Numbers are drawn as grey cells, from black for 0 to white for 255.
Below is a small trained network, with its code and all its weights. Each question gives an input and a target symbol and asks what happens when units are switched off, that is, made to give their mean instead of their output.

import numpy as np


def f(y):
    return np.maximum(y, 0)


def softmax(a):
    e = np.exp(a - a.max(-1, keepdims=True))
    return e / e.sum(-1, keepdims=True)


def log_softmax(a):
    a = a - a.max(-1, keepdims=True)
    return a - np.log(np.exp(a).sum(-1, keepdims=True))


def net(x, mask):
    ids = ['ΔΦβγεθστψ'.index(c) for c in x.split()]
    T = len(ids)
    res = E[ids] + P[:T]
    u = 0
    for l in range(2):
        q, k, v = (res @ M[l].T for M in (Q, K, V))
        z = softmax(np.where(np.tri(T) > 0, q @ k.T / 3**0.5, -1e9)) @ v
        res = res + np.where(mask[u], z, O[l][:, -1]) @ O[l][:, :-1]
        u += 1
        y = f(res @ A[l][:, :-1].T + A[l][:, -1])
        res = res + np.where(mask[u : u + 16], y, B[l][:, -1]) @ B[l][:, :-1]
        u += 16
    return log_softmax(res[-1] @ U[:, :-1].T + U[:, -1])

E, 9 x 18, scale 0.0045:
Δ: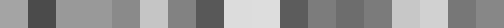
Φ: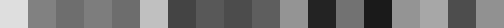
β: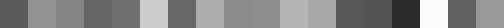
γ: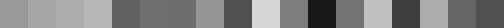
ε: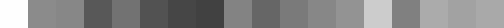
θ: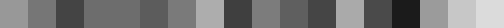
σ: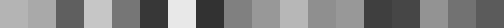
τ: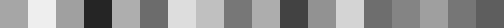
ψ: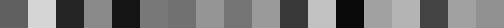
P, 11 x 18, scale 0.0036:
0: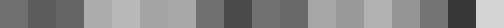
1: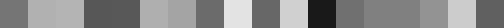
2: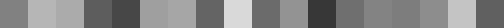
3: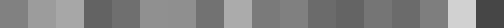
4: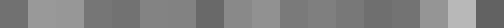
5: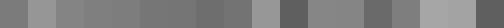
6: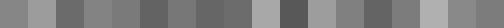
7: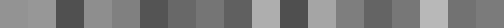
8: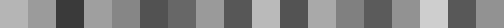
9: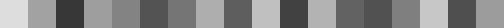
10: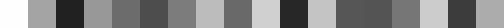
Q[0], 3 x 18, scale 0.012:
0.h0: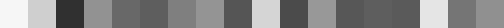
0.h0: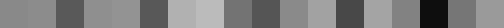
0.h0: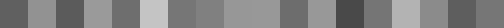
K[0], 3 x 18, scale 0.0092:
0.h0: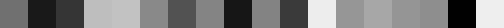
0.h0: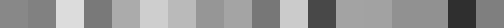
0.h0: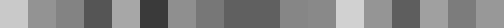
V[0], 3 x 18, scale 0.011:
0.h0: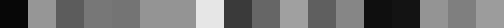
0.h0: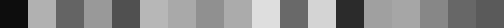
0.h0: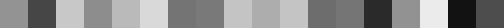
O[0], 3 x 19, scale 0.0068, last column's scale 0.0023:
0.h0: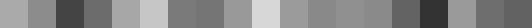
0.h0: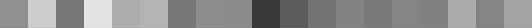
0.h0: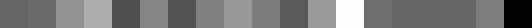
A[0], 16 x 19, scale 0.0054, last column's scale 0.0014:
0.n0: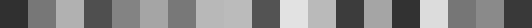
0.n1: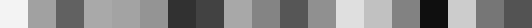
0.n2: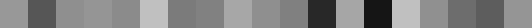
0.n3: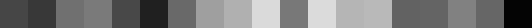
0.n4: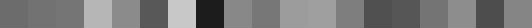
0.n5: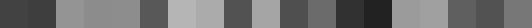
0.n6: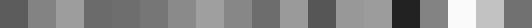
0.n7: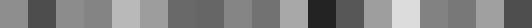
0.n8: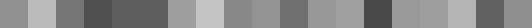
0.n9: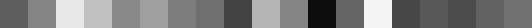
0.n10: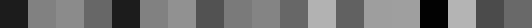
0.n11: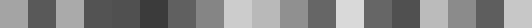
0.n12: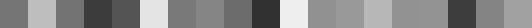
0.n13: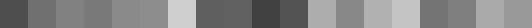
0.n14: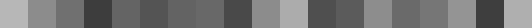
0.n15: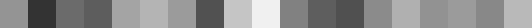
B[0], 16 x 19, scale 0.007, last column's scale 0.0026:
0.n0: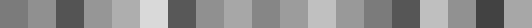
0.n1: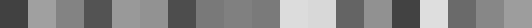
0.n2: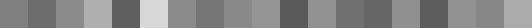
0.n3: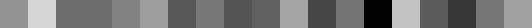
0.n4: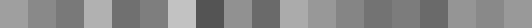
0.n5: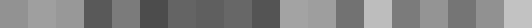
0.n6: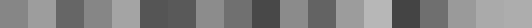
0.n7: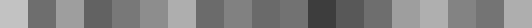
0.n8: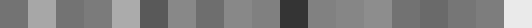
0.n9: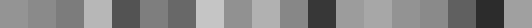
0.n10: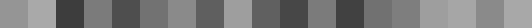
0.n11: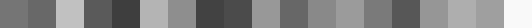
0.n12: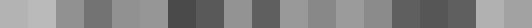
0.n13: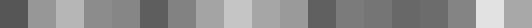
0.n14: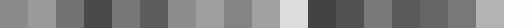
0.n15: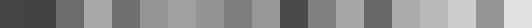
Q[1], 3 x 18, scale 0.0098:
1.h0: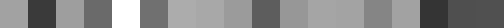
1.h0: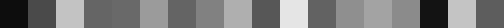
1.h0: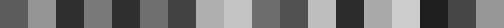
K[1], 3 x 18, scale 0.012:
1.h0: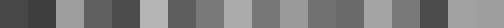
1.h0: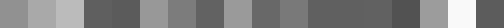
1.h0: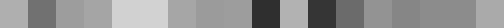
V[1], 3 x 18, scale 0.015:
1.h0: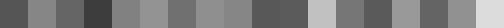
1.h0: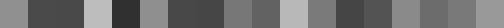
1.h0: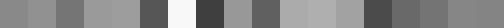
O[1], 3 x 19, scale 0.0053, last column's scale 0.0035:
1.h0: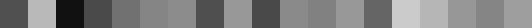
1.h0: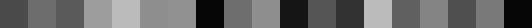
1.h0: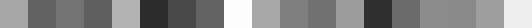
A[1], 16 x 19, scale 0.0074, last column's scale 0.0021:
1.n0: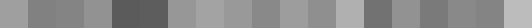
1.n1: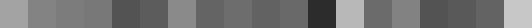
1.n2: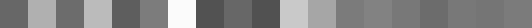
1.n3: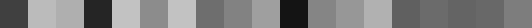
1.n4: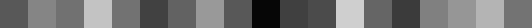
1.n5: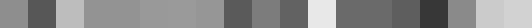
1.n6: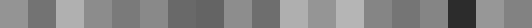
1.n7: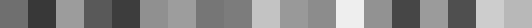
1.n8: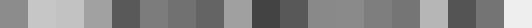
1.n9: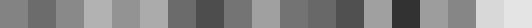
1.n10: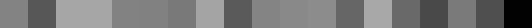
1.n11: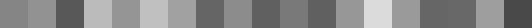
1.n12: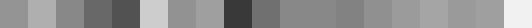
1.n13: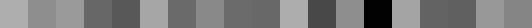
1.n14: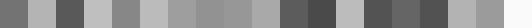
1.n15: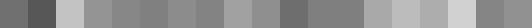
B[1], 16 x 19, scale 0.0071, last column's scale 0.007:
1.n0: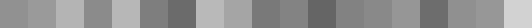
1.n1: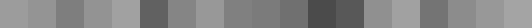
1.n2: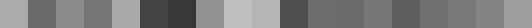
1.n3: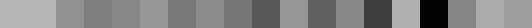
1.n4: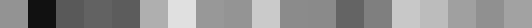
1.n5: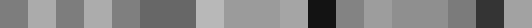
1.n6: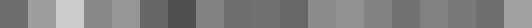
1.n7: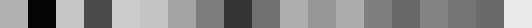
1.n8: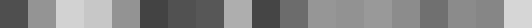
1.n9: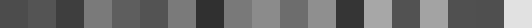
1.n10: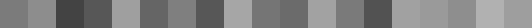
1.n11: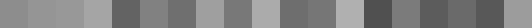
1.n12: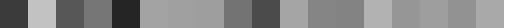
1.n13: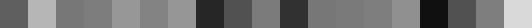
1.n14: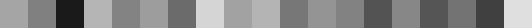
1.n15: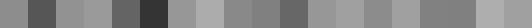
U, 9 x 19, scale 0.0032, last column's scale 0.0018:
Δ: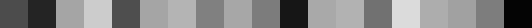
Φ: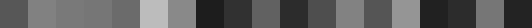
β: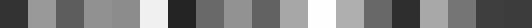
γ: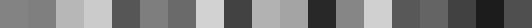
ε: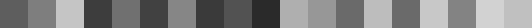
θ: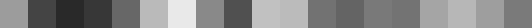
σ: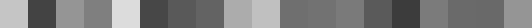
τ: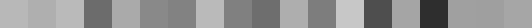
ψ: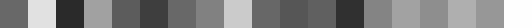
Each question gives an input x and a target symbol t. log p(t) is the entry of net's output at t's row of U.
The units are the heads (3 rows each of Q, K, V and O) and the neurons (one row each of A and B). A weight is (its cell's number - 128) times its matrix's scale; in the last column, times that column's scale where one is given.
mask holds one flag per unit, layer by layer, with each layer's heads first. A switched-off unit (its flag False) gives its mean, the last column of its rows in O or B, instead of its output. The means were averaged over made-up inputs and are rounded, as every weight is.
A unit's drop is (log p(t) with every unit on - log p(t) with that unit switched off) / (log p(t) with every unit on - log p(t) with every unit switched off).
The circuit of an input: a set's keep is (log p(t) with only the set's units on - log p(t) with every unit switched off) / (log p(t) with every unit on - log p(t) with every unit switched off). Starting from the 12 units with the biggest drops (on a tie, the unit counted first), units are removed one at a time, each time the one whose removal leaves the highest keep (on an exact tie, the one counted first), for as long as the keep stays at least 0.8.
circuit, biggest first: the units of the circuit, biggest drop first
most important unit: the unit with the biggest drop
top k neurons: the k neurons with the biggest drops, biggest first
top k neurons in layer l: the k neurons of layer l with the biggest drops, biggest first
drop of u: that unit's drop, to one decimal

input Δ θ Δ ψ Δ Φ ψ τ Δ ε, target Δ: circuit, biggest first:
(0.h0, 1.n4)
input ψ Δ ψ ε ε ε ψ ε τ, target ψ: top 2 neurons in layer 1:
(1.n7, 1.n12)
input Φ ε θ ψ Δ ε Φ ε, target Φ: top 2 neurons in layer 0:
(0.n3, 0.n11)
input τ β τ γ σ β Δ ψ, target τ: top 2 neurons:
(1.n9, 1.n0)
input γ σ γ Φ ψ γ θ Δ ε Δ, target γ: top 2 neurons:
(1.n5, 0.n9)
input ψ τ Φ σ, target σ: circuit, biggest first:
(1.h0, 1.n12, 0.h0, 0.n7)
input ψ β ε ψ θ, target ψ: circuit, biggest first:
(0.h0, 1.n7)
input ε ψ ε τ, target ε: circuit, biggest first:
(0.h0, 1.n14)
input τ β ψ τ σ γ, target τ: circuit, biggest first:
(1.h0, 1.n9)
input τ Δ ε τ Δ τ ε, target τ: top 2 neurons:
(1.n0, 1.n9)
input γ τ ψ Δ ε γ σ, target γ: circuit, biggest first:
(1.h0, 1.n5, 0.n9)
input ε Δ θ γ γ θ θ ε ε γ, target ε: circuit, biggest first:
(0.h0, 0.n5, 1.n14)
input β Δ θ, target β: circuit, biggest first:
(0.h0, 0.n1)
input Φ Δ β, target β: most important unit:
0.n0
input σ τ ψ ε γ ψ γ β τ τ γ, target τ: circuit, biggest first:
(1.h0, 0.n8, 1.n9)
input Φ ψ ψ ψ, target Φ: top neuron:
(1.n3)
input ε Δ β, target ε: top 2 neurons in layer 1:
(1.n14, 1.n8)
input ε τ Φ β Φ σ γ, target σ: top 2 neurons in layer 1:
(1.n12, 1.n7)
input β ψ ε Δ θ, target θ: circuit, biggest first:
(1.n4, 0.n6, 1.n8)
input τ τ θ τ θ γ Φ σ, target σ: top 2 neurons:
(1.n12, 0.n4)
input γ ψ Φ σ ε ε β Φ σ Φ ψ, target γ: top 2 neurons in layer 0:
(0.n9, 0.n11)
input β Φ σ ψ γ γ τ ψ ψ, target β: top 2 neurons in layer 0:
(0.n1, 0.n14)
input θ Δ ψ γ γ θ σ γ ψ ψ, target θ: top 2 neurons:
(1.n8, 0.n15)
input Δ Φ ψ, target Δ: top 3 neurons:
(1.n4, 0.n14, 1.n8)
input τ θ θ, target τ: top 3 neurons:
(1.n0, 1.n9, 0.n14)
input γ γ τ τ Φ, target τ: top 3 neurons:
(0.n8, 1.n9, 1.n0)
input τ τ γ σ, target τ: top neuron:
(1.n9)
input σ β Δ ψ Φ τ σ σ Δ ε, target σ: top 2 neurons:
(1.n12, 0.n4)
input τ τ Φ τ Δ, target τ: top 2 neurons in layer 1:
(1.n0, 1.n9)
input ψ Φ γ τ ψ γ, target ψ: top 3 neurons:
(1.n7, 0.n7, 1.n12)
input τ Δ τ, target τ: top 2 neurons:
(1.n0, 1.n9)
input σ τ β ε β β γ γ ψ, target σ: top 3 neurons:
(1.n12, 0.n4, 0.n11)
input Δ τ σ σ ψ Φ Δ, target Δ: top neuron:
(0.n14)
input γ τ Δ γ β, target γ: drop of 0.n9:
0.3
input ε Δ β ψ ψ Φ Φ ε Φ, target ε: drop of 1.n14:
0.2
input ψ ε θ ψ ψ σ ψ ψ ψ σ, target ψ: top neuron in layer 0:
(0.n4)
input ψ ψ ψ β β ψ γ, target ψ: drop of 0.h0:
0.6
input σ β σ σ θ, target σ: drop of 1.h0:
0.9
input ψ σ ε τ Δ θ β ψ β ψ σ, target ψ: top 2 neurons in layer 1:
(1.n7, 1.n2)
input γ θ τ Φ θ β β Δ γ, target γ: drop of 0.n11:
0.1
